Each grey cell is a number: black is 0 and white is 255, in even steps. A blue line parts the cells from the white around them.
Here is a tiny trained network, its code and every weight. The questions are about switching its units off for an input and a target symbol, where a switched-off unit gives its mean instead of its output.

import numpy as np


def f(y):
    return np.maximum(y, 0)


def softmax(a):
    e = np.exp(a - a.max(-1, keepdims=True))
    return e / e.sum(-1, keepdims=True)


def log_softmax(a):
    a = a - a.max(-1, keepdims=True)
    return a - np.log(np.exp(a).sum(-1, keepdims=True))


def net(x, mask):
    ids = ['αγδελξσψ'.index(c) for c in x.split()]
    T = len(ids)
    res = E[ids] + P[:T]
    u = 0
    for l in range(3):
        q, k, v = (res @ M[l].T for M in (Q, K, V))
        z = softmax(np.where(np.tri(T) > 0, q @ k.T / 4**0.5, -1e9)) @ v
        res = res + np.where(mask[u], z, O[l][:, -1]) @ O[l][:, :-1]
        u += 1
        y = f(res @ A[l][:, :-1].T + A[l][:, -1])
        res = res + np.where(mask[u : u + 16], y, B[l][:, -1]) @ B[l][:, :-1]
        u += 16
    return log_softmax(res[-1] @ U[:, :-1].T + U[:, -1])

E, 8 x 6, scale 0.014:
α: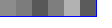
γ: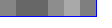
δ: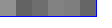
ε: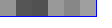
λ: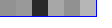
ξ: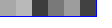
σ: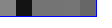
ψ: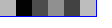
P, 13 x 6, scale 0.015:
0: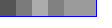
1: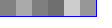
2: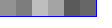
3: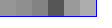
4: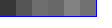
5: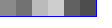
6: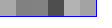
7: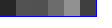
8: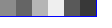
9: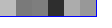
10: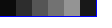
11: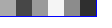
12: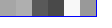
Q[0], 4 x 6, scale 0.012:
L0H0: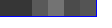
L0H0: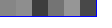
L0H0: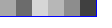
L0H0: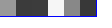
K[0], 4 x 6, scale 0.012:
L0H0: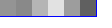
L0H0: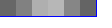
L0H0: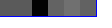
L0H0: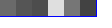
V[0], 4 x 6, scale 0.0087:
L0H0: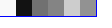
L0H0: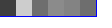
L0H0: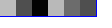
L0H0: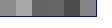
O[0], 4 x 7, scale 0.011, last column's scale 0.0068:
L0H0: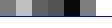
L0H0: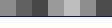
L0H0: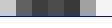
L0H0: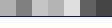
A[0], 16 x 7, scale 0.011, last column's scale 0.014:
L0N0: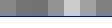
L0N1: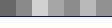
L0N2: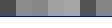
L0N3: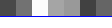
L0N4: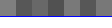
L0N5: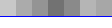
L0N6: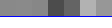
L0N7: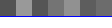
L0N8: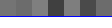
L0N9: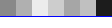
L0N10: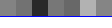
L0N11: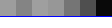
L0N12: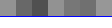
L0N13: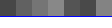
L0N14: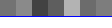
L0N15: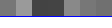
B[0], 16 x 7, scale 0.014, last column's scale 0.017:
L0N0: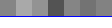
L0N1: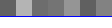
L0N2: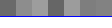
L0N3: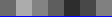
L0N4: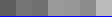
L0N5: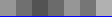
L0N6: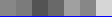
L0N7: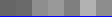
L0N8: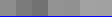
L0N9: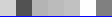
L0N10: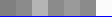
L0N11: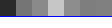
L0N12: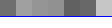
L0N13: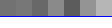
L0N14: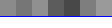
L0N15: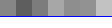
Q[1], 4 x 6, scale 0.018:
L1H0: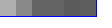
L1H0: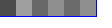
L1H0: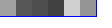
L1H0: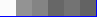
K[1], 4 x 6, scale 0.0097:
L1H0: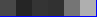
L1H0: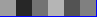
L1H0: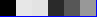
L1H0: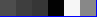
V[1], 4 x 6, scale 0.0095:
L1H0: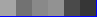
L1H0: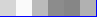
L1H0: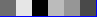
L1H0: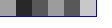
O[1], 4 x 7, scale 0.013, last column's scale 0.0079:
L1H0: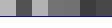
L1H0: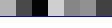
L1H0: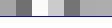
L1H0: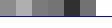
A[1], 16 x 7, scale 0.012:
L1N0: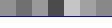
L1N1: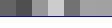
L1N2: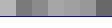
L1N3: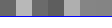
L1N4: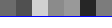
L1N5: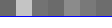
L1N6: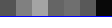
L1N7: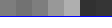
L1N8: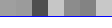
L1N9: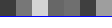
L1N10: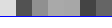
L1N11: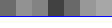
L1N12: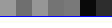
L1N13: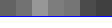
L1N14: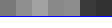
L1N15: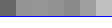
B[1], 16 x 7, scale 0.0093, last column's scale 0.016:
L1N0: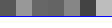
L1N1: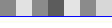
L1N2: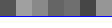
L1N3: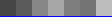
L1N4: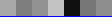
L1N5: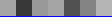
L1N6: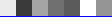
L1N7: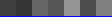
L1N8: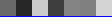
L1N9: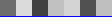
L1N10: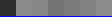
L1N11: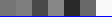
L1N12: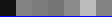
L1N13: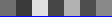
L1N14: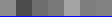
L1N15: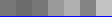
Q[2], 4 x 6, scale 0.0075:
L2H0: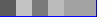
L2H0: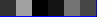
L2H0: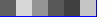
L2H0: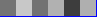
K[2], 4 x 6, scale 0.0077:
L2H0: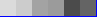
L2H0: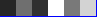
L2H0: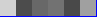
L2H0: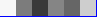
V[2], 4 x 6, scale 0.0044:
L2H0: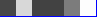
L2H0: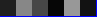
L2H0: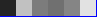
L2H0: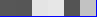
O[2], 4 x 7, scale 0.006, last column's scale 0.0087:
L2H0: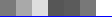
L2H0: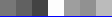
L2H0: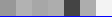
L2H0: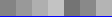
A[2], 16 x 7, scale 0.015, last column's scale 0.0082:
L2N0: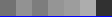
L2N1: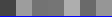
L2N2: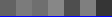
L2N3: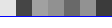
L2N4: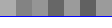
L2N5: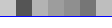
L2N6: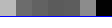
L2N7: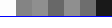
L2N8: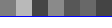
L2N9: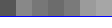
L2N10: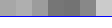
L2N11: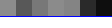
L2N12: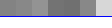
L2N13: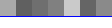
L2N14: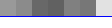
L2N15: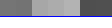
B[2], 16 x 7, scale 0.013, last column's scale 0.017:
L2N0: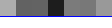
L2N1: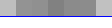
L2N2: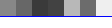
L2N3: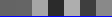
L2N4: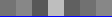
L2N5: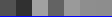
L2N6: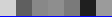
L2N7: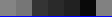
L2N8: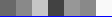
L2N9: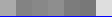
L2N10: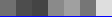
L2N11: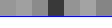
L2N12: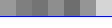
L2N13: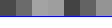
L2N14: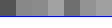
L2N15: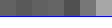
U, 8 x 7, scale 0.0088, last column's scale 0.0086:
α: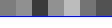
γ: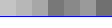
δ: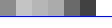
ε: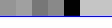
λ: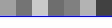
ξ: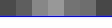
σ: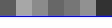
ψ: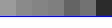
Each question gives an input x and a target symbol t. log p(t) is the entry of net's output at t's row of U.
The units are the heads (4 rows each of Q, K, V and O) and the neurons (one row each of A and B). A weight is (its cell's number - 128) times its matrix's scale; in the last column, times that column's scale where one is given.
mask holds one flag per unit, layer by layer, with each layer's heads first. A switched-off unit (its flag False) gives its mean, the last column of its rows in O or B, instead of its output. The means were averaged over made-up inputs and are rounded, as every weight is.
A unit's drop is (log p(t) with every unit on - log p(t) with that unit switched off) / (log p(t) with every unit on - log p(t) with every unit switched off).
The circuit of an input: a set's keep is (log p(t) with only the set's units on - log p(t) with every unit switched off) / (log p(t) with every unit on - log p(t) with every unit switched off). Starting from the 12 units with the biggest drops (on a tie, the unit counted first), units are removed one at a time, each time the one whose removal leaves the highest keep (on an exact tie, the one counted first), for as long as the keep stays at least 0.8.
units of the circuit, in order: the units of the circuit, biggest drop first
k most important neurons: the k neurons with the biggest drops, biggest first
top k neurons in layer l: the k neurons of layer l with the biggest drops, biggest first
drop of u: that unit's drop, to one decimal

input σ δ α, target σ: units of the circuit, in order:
L2N8, L1H0
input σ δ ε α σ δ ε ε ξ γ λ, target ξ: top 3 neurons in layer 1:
L1N4, L1N11, L1N0
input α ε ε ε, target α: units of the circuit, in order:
L0H0, L1H0, L0N6, L0N5
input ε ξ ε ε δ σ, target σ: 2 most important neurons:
L1N9, L2N8
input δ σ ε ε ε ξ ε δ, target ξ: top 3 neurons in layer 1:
L1N4, L1N11, L1N0
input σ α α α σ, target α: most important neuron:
L1N1
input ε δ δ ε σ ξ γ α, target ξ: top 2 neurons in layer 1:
L1N4, L1N11
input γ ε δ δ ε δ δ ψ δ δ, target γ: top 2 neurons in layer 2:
L2N1, L2N10
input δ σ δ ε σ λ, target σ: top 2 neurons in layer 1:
L1N9, L1N11
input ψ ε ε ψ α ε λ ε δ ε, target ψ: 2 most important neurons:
L2N6, L2N2
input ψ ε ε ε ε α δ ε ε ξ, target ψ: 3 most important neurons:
L2N6, L2N2, L1N5
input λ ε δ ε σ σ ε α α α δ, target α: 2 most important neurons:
L1N1, L0N6
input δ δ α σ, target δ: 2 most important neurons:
L0N10, L0N3
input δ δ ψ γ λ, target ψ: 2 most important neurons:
L2N6, L2N2
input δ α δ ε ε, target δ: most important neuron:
L0N10
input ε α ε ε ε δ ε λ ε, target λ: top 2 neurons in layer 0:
L0N13, L0N14
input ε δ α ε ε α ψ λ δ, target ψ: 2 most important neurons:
L0N10, L2N2
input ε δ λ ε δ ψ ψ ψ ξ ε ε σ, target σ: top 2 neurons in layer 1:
L1N9, L1N8
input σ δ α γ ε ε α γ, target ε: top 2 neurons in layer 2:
L2N2, L2N8
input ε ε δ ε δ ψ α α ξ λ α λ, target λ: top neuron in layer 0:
L0N5
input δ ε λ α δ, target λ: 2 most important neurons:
L1N1, L1N8
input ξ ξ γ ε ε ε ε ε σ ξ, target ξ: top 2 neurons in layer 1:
L1N8, L1N11
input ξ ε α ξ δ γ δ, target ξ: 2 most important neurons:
L2N13, L0N0
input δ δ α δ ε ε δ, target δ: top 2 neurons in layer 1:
L1N0, L1N8
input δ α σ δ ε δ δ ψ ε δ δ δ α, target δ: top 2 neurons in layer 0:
L0N10, L0N3
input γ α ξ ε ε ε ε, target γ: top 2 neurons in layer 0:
L0N10, L0N1
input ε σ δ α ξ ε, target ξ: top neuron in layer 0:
L0N5
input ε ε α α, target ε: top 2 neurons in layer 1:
L1N9, L1N1
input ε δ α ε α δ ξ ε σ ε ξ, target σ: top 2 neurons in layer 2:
L2N8, L2N2
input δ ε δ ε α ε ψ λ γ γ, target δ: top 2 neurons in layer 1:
L1N0, L1N8
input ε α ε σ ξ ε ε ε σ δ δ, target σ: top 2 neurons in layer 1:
L1N9, L1N11
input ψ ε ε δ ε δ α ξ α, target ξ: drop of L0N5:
0.1
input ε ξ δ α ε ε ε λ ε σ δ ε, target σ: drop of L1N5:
-0.1
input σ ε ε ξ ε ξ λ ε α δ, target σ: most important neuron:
L2N8
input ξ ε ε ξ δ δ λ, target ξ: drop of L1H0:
0.8
